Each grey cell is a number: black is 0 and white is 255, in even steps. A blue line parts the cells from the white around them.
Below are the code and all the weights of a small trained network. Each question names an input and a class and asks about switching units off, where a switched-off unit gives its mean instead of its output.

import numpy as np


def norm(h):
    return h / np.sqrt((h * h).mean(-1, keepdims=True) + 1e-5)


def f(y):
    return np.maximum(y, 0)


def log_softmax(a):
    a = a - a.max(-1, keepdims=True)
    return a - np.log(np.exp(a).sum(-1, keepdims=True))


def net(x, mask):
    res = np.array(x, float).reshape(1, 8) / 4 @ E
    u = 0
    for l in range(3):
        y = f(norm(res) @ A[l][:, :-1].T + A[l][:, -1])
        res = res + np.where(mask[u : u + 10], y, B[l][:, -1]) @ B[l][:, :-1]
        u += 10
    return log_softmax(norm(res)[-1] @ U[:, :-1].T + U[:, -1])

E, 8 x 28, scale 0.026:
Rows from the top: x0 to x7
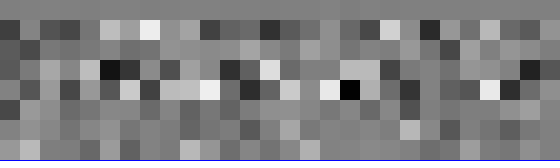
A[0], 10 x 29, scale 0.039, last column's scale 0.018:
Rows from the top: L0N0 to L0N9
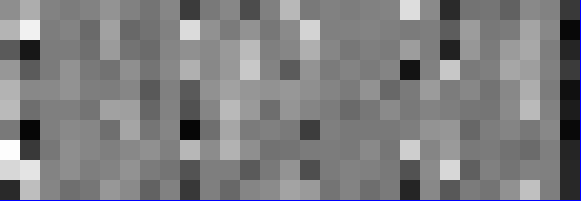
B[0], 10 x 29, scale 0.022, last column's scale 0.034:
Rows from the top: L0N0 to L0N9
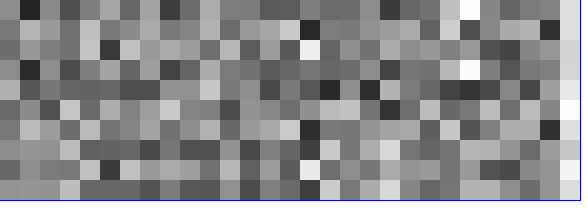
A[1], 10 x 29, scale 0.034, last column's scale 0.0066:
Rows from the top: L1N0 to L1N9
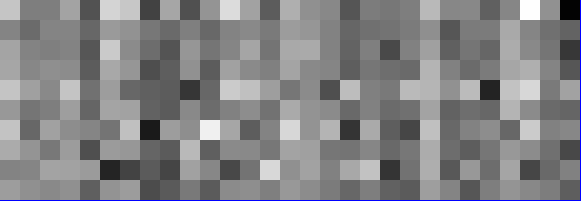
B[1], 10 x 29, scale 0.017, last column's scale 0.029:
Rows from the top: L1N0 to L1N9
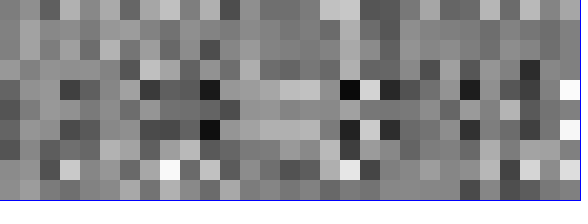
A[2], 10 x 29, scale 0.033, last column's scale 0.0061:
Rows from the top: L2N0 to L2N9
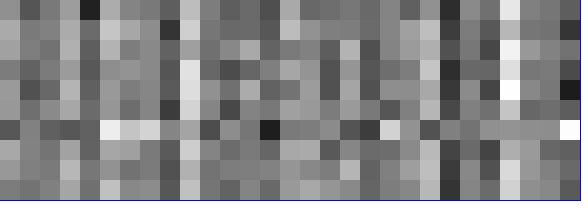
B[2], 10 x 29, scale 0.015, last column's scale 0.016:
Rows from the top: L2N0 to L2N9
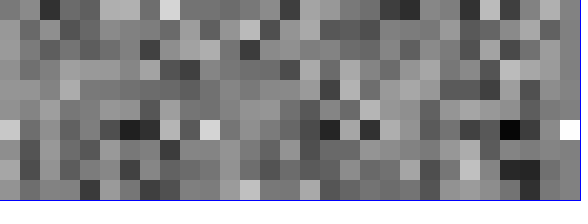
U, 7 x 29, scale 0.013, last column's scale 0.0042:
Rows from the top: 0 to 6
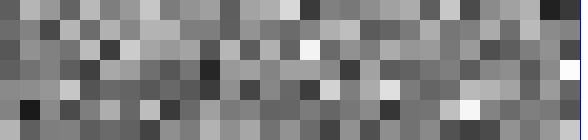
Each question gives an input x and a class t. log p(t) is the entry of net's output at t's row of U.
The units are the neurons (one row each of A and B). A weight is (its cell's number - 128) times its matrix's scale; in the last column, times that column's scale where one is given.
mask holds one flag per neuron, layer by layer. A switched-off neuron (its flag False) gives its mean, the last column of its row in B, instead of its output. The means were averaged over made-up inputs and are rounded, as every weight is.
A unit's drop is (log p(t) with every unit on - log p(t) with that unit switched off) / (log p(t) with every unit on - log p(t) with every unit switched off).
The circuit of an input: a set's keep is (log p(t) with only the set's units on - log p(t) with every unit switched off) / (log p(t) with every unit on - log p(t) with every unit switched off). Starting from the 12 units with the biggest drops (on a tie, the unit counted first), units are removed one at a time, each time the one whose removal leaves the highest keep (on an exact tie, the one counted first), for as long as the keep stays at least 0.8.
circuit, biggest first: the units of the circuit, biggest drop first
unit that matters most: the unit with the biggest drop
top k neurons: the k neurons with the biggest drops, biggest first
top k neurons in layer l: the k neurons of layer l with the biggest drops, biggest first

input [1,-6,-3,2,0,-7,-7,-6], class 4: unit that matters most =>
L0N7
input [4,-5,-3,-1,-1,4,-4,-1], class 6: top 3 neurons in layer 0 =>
(L0N4; L0N0; L0N7)
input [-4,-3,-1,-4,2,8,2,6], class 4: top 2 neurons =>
(L0N9; L0N6)
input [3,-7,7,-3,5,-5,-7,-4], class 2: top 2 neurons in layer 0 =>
(L0N2; L0N0)
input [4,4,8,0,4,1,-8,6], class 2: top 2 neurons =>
(L0N2; L0N0)
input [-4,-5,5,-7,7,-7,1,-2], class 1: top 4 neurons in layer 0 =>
(L0N5; L0N9; L0N8; L0N1)
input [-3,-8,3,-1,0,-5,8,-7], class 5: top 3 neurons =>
(L0N0; L0N1; L2N6)
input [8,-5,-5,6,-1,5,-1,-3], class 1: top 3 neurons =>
(L1N8; L0N2; L0N7)
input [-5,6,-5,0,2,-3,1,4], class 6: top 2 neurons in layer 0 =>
(L0N2; L0N6)
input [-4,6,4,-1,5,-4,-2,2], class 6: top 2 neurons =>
(L2N6; L1N4)
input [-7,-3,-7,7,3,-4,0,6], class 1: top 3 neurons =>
(L1N8; L0N6; L0N2)
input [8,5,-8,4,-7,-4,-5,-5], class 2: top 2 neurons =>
(L0N8; L1N6)
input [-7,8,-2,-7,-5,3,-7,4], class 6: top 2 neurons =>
(L2N6; L0N0)
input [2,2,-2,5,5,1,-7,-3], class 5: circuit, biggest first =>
(L0N3)
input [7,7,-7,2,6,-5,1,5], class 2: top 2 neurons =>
(L0N4; L0N6)
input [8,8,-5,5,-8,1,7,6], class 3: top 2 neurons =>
(L0N4; L1N4)
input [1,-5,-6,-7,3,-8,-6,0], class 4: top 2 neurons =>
(L0N7; L1N8)
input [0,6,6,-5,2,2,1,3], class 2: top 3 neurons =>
(L0N2; L0N4; L1N8)
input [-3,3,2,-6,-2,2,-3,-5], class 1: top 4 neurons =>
(L0N5; L0N1; L1N0; L1N6)
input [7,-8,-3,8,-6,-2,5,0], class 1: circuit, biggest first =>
(L1N8)
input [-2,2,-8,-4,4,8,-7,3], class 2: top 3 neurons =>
(L0N8; L0N7; L0N0)
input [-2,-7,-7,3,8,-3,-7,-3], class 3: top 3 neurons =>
(L1N6; L0N2; L0N0)
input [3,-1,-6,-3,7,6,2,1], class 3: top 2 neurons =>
(L1N6; L0N2)
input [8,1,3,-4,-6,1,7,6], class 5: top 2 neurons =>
(L0N0; L0N6)
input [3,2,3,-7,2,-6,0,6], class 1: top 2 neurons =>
(L0N5; L0N6)
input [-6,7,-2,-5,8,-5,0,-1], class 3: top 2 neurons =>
(L1N6; L0N4)
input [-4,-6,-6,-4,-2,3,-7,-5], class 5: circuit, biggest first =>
(L0N3)
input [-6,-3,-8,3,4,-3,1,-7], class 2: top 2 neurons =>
(L0N8; L0N1)
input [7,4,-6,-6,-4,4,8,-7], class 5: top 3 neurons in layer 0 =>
(L0N0; L0N1; L0N2)
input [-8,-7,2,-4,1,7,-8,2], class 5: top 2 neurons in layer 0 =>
(L0N3; L0N7)
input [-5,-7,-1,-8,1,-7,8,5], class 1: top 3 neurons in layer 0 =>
(L0N5; L0N3; L0N9)
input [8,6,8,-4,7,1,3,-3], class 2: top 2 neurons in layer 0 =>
(L0N2; L0N4)
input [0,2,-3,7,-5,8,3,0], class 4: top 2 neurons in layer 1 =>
(L1N0; L1N4)
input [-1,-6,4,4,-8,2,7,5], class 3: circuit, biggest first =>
(L1N4)
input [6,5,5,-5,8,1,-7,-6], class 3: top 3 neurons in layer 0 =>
(L0N1; L0N0; L0N8)
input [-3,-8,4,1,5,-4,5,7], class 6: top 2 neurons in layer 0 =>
(L0N4; L0N6)
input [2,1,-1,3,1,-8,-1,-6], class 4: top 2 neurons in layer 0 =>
(L0N7; L0N1)
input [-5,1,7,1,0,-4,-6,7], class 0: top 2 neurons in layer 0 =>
(L0N1; L0N8)
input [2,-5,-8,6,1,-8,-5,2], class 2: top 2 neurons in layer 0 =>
(L0N8; L0N9)
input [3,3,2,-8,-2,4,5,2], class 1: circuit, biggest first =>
(L0N5)
